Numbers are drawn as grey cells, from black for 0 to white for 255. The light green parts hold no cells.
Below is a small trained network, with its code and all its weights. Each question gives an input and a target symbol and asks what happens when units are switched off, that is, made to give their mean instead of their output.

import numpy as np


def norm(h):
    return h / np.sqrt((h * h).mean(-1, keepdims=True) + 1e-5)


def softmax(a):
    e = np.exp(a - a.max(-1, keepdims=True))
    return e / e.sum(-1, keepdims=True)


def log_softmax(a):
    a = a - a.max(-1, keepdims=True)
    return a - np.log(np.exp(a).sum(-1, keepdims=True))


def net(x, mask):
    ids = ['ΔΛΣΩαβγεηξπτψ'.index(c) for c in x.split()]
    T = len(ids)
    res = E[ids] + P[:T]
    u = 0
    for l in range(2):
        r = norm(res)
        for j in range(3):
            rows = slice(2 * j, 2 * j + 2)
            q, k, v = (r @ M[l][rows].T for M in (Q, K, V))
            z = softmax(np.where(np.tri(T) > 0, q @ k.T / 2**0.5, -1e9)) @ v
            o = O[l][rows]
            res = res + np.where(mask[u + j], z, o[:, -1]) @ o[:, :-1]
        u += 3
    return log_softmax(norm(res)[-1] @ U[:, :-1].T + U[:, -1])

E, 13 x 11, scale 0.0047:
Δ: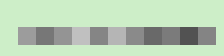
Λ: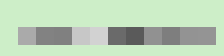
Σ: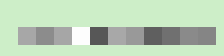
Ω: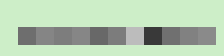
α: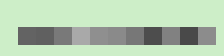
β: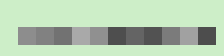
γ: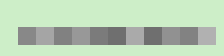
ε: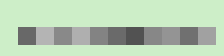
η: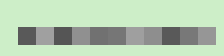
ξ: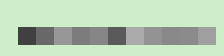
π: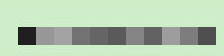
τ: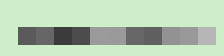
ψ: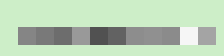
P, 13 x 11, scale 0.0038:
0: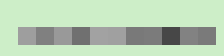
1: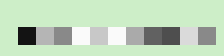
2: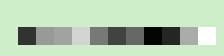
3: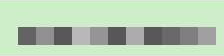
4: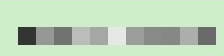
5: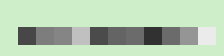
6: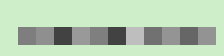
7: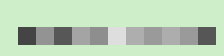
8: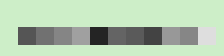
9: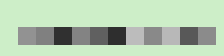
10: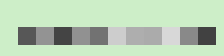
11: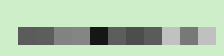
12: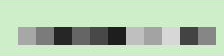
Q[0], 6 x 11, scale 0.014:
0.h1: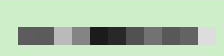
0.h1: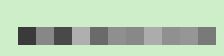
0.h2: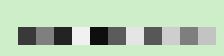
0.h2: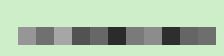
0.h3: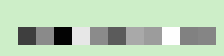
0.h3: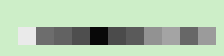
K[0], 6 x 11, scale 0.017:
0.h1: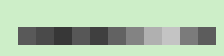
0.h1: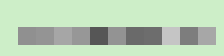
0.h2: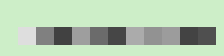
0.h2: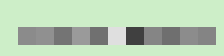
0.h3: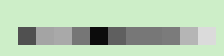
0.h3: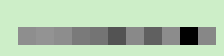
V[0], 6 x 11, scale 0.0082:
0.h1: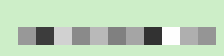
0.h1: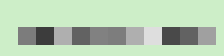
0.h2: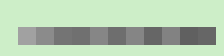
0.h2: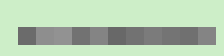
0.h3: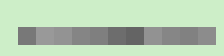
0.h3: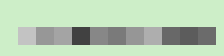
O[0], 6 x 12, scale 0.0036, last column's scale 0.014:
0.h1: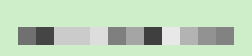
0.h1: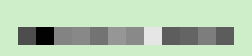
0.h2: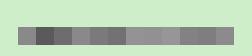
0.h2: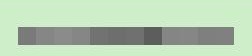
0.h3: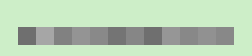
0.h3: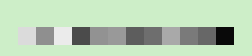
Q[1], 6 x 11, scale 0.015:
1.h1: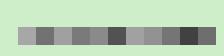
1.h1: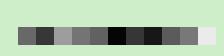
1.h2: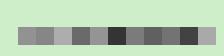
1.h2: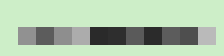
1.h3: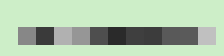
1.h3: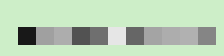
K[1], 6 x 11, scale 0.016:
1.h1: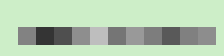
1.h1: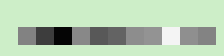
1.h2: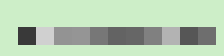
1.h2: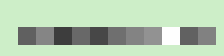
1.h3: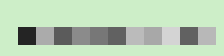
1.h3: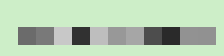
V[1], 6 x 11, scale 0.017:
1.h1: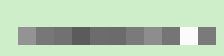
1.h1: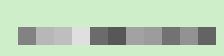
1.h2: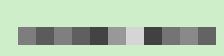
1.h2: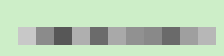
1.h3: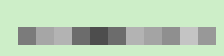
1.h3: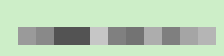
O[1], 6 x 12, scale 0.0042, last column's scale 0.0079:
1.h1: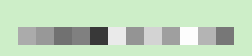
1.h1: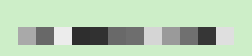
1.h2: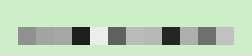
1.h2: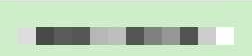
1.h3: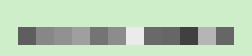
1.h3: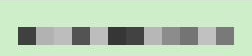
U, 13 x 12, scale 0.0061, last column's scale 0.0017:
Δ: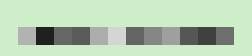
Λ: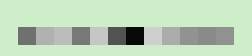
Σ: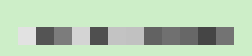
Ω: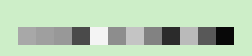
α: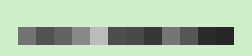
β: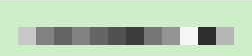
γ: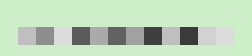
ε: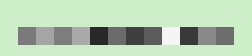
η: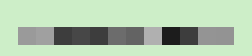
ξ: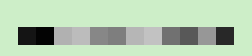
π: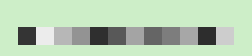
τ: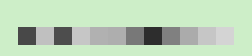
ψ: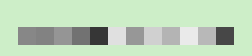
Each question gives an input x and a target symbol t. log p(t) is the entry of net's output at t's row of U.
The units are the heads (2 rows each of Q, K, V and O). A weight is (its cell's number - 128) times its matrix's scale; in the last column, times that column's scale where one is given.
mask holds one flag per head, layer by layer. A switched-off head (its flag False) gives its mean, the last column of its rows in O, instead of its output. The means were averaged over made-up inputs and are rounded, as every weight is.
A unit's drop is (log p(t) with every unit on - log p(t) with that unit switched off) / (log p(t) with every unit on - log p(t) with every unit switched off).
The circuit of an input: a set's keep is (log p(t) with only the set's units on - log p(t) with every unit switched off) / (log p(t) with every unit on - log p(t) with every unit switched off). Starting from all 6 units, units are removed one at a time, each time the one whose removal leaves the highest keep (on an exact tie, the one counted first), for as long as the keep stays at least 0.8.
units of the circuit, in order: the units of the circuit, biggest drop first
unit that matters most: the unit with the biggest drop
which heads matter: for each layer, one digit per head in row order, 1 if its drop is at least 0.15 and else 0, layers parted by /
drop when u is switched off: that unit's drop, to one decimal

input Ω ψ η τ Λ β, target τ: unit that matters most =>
1.h1
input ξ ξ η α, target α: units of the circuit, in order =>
[1.h1, 1.h3]
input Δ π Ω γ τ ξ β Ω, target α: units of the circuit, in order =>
[0.h3, 1.h1]
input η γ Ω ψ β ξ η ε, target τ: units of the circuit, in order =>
[0.h1, 1.h1]
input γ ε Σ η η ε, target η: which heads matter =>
100 / 000
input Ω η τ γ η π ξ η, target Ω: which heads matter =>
000 / 010
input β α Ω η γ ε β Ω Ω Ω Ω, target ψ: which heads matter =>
001 / 100
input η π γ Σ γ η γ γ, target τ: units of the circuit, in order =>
[0.h3, 0.h1, 1.h1]
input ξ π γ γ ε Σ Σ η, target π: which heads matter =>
000 / 010
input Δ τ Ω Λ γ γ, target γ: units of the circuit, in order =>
[1.h1, 0.h1]
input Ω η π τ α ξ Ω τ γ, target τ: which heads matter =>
000 / 100
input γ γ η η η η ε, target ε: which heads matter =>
000 / 010
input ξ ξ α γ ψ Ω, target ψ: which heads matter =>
000 / 100
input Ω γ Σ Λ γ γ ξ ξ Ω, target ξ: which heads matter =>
100 / 000
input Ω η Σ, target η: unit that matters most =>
0.h1
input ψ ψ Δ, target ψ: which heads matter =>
000 / 100
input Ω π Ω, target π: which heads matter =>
000 / 110
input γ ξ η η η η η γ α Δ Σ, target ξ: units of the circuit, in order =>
[0.h3, 0.h1, 1.h3]
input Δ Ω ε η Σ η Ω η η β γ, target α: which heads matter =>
001 / 100
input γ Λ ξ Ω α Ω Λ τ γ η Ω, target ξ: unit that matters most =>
0.h3
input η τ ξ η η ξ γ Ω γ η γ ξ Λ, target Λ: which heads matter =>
000 / 001
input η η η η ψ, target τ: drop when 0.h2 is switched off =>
0.0
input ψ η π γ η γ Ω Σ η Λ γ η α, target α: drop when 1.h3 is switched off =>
0.2
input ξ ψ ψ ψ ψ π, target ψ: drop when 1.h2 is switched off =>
-0.1
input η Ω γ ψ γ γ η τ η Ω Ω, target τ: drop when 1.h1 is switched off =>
0.4
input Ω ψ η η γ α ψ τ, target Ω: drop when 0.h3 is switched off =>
0.1
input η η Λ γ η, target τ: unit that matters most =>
0.h1
